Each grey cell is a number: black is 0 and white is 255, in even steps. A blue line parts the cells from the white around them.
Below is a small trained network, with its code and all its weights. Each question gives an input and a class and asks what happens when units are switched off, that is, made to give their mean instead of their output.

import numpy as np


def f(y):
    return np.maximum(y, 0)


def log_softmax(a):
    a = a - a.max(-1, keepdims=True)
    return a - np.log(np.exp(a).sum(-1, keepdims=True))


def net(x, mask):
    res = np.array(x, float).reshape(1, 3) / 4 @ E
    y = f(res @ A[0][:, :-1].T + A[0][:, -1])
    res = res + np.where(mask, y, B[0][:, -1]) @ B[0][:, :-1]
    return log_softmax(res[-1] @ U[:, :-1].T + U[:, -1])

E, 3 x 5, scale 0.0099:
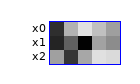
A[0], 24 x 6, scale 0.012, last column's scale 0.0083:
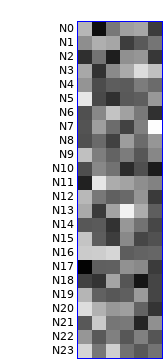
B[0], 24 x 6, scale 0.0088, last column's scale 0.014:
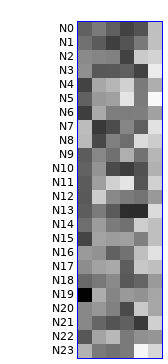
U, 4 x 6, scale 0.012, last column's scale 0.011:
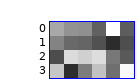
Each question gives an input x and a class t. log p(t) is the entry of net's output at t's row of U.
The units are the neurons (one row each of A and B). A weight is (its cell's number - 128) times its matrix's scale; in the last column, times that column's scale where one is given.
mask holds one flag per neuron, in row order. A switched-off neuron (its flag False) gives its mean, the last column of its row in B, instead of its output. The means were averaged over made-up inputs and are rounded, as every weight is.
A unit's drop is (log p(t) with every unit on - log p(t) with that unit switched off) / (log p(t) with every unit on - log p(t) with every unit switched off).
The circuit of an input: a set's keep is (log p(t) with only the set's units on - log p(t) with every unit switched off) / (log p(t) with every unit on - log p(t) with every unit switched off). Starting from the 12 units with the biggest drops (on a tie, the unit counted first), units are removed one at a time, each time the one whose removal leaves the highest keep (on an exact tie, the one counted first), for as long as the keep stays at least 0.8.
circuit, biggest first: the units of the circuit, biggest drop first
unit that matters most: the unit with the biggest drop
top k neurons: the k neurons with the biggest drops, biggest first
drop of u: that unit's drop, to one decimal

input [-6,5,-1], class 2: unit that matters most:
N5
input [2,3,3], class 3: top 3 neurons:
(N23 N10 N16)
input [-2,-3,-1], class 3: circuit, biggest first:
(N2 N10)
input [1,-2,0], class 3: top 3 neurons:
(N2 N17 N14)
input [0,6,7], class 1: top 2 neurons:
(N13 N3)
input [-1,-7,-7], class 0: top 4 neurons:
(N23 N16 N13 N3)
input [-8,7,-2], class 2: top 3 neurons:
(N5 N4 N15)
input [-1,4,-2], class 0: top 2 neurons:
(N3 N2)
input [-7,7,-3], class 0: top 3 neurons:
(N8 N2 N11)
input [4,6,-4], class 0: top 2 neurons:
(N17 N2)
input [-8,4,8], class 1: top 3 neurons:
(N3 N0 N13)
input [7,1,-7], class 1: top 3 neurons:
(N21 N5 N7)
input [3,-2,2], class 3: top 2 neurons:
(N5 N15)
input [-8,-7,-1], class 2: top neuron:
(N5)
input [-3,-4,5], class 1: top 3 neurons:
(N13 N3 N0)
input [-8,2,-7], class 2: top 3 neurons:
(N5 N4 N15)
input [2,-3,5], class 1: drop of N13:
0.3
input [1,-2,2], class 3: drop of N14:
0.2
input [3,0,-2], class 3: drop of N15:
0.3
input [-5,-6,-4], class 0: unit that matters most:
N23
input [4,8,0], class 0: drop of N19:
0.0
